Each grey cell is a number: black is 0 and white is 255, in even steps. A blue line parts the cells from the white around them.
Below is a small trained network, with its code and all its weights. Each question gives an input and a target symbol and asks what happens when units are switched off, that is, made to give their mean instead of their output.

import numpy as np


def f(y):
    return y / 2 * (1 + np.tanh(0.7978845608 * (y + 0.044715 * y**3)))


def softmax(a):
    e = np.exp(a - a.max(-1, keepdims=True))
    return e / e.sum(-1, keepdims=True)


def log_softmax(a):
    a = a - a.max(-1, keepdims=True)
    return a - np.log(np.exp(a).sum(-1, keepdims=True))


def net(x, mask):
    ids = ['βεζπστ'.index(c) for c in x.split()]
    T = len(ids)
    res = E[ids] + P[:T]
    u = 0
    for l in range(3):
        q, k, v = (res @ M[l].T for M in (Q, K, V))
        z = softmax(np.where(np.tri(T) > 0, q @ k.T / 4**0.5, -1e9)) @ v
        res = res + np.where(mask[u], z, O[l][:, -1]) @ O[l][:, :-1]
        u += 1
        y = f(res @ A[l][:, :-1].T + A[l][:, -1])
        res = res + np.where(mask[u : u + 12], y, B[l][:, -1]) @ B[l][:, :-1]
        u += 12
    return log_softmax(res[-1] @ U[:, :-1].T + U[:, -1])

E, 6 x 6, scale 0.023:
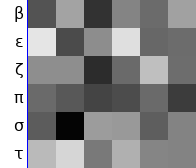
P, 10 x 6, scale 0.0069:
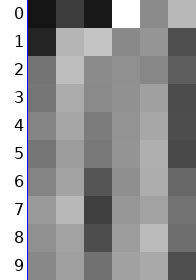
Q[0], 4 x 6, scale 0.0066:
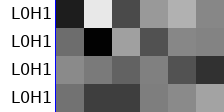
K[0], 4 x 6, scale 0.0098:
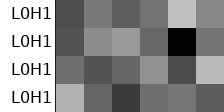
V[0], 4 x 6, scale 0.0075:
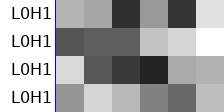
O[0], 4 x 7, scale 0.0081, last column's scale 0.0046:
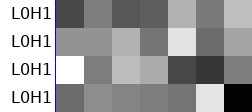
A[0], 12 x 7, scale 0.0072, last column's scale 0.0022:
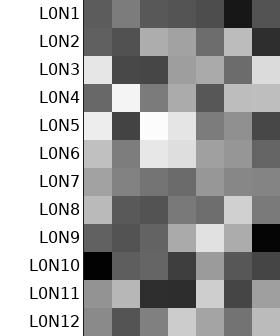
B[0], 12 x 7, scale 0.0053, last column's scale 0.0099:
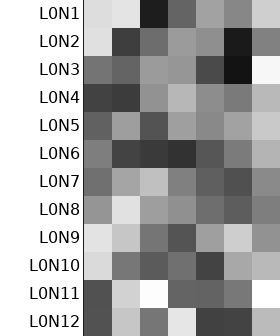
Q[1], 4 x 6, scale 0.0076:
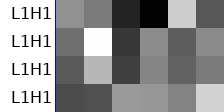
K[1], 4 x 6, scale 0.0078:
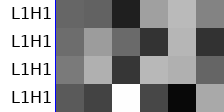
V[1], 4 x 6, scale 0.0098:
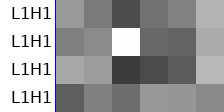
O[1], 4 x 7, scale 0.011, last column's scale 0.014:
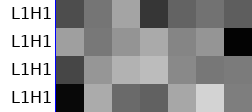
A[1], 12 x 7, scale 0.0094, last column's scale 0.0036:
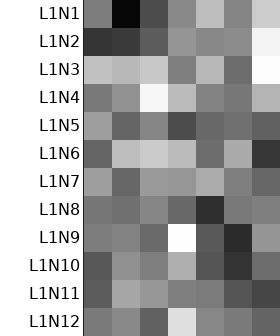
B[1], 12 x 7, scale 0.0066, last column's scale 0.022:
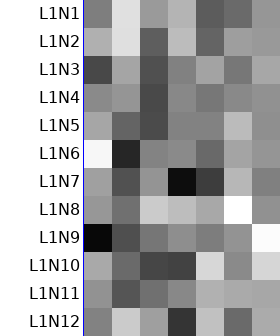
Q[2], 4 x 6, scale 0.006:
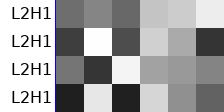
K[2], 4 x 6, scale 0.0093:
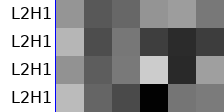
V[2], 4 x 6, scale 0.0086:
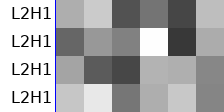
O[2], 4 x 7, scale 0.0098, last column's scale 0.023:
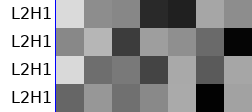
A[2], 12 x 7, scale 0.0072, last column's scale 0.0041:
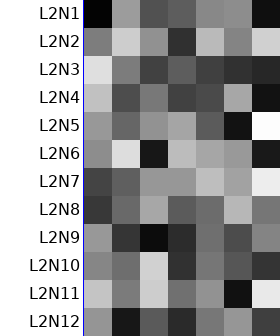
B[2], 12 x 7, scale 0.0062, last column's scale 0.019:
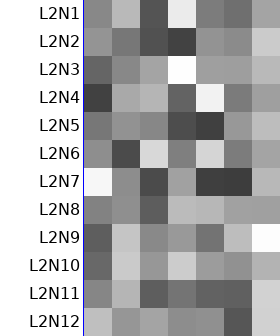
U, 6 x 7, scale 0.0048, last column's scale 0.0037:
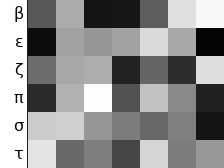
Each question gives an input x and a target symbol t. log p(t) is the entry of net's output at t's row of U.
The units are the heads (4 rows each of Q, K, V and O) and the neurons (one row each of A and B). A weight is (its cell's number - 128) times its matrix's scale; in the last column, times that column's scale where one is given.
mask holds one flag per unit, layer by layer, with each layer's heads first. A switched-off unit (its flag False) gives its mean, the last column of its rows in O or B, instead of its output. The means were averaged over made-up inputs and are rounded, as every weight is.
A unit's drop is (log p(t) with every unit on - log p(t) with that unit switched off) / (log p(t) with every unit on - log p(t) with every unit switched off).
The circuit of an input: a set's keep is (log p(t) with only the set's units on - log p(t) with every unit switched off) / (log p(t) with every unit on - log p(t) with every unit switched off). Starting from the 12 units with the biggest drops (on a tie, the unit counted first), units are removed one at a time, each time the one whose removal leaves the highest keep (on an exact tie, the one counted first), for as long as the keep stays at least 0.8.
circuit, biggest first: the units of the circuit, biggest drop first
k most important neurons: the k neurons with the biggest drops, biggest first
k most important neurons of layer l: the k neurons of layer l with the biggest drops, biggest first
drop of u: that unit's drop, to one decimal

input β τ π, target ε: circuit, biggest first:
[L1H1; L2H1]
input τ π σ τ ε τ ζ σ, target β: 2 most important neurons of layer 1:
[L1N10; L1N2]
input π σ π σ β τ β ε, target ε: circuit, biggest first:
[L1N9; L0N12]
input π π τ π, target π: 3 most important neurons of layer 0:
[L0N1; L0N12; L0N3]
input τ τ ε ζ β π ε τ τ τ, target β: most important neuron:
[L0N10]
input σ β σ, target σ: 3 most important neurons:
[L1N9; L1N2; L1N1]
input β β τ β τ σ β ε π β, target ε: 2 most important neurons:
[L0N9; L2N8]
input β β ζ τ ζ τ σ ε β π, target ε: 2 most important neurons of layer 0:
[L0N3; L0N9]
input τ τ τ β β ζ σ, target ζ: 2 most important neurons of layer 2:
[L2N9; L2N3]
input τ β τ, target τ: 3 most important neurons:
[L1N6; L1N9; L2N6]
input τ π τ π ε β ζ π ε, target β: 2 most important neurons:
[L0N11; L0N10]
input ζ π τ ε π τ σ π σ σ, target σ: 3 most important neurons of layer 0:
[L0N10; L0N1; L0N11]
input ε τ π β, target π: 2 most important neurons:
[L0N11; L0N1]
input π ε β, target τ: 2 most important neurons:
[L1N10; L0N1]
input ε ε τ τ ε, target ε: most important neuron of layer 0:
[L0N11]
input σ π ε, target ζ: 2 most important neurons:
[L0N1; L0N11]
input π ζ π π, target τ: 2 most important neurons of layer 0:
[L0N1; L0N10]
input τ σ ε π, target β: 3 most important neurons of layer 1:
[L1N10; L1N6; L1N12]
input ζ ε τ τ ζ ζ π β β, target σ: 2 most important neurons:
[L0N1; L2N3]
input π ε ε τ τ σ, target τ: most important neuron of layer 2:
[L2N9]
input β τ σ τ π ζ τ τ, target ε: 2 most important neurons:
[L1N9; L0N9]
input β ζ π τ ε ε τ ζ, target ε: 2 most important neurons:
[L0N9; L0N3]
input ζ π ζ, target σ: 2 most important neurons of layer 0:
[L0N1; L0N10]
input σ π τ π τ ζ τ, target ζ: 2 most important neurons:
[L0N1; L0N11]
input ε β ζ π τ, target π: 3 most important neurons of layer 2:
[L2N4; L2N7; L2N10]
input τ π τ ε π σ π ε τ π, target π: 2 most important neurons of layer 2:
[L2N4; L2N7]
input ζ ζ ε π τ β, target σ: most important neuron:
[L2N3]
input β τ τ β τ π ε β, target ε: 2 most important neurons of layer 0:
[L0N9; L0N11]
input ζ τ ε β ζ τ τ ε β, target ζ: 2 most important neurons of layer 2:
[L2N11; L2N5]
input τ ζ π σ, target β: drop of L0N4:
-0.1
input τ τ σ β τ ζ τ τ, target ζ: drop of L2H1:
0.4
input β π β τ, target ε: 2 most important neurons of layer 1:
[L1N3; L1N4]
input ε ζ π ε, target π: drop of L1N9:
0.2
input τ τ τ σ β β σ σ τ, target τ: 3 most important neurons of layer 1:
[L1N9; L1N6; L1N2]
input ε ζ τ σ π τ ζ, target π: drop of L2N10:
0.3
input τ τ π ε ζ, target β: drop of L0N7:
0.0
